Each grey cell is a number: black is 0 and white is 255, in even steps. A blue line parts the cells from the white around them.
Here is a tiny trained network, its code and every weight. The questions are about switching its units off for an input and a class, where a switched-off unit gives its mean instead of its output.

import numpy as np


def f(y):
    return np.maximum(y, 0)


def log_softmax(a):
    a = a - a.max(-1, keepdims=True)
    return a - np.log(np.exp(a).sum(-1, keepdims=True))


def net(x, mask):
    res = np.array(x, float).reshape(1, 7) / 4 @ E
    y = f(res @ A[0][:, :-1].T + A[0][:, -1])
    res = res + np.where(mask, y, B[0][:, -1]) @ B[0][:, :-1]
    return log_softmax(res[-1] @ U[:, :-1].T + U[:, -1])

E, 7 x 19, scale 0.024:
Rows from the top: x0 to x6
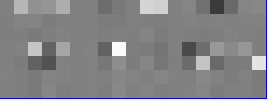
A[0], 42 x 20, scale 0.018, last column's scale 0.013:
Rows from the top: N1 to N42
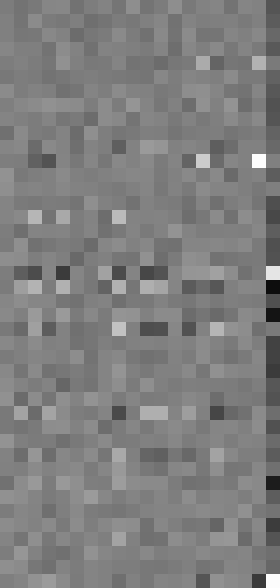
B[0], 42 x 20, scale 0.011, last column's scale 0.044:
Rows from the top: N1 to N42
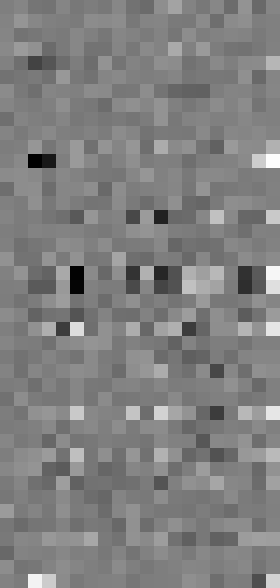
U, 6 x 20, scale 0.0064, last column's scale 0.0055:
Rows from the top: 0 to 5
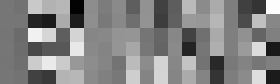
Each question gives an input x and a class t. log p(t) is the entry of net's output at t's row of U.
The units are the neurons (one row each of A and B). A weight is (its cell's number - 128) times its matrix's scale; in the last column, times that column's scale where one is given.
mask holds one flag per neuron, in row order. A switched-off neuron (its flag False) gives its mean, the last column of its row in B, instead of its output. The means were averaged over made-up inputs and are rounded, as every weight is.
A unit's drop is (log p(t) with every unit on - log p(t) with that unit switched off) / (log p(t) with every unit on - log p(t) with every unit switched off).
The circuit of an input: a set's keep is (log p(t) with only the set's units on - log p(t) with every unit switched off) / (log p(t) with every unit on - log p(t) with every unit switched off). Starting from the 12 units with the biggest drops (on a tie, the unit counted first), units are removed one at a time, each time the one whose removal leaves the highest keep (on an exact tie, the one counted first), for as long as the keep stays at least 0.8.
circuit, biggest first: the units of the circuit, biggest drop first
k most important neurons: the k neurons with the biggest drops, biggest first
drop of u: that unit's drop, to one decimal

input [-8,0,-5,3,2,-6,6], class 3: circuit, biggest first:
[N24]
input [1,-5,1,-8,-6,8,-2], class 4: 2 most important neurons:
[N30; N21]
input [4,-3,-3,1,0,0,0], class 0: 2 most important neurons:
[N12; N24]
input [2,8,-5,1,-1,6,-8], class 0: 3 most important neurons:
[N12; N24; N30]
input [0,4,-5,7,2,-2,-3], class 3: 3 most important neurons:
[N24; N20; N33]
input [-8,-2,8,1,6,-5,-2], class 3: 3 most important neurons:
[N24; N21; N33]
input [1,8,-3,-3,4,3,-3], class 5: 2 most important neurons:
[N21; N16]
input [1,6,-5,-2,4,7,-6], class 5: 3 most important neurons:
[N21; N20; N16]
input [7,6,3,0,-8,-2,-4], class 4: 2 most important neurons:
[N30; N20]
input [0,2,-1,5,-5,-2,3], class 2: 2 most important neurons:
[N20; N24]
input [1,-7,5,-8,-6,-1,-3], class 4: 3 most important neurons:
[N30; N21; N16]
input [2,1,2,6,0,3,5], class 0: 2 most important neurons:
[N12; N21]
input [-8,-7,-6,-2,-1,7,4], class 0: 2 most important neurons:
[N20; N12]
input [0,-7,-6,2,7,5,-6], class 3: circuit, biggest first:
[N20]
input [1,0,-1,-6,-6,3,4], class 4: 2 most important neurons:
[N30; N21]
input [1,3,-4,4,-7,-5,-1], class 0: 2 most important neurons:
[N30; N21]
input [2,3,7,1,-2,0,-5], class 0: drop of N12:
0.5
